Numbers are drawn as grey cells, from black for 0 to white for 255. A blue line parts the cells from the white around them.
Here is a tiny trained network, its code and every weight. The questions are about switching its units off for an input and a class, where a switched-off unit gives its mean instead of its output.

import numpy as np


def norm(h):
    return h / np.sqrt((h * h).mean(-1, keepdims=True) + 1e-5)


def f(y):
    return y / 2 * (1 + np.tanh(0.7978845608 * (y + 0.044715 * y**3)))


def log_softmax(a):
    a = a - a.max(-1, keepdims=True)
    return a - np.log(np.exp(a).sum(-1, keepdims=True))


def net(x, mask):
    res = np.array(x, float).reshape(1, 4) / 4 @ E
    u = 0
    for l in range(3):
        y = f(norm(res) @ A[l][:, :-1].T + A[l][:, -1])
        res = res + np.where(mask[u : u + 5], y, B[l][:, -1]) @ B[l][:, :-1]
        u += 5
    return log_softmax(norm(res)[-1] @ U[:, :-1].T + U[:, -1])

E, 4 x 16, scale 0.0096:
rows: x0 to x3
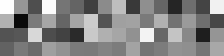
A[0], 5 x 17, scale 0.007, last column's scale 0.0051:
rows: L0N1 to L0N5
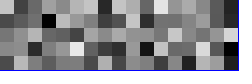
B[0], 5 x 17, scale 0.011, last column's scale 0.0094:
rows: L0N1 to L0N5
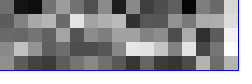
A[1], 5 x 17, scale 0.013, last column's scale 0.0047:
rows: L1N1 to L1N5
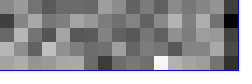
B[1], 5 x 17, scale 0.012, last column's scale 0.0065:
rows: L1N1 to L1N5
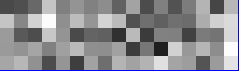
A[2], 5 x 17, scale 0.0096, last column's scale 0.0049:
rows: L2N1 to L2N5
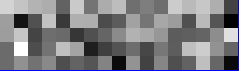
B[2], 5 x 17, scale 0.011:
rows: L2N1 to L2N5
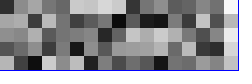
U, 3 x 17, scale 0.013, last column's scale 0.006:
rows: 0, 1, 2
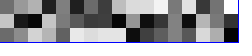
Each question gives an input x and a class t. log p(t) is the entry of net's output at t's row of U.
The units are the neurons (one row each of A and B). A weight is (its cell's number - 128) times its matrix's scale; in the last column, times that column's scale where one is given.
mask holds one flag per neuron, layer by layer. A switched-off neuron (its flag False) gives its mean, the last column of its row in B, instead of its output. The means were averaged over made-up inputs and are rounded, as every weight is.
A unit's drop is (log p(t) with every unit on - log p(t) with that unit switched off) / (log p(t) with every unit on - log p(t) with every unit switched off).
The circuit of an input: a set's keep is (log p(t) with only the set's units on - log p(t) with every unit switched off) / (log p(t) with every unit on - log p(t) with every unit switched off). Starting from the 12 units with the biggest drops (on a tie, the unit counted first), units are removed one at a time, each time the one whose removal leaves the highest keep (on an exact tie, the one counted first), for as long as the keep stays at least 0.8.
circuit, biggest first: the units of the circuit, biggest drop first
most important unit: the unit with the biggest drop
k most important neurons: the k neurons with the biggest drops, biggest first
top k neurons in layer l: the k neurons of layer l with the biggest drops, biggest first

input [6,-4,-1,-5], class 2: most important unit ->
L1N4
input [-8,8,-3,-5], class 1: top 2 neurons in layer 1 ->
L1N4, L1N5
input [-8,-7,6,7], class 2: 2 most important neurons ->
L0N4, L0N1
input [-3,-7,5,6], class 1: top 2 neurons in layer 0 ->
L0N5, L0N4
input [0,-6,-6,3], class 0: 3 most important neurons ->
L0N4, L0N1, L2N4
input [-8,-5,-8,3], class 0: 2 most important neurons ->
L0N4, L2N4
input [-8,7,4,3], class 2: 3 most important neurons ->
L0N2, L1N2, L1N3
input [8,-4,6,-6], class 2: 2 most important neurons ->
L0N4, L1N4
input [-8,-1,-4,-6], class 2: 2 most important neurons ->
L0N2, L1N2
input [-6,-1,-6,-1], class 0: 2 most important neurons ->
L0N4, L1N5
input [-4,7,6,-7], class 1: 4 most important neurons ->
L0N4, L0N1, L1N5, L2N2
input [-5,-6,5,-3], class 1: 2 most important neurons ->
L0N4, L0N5
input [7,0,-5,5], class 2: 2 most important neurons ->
L1N4, L2N1
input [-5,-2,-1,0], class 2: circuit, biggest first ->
L0N2
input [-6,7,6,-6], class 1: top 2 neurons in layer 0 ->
L0N4, L0N1
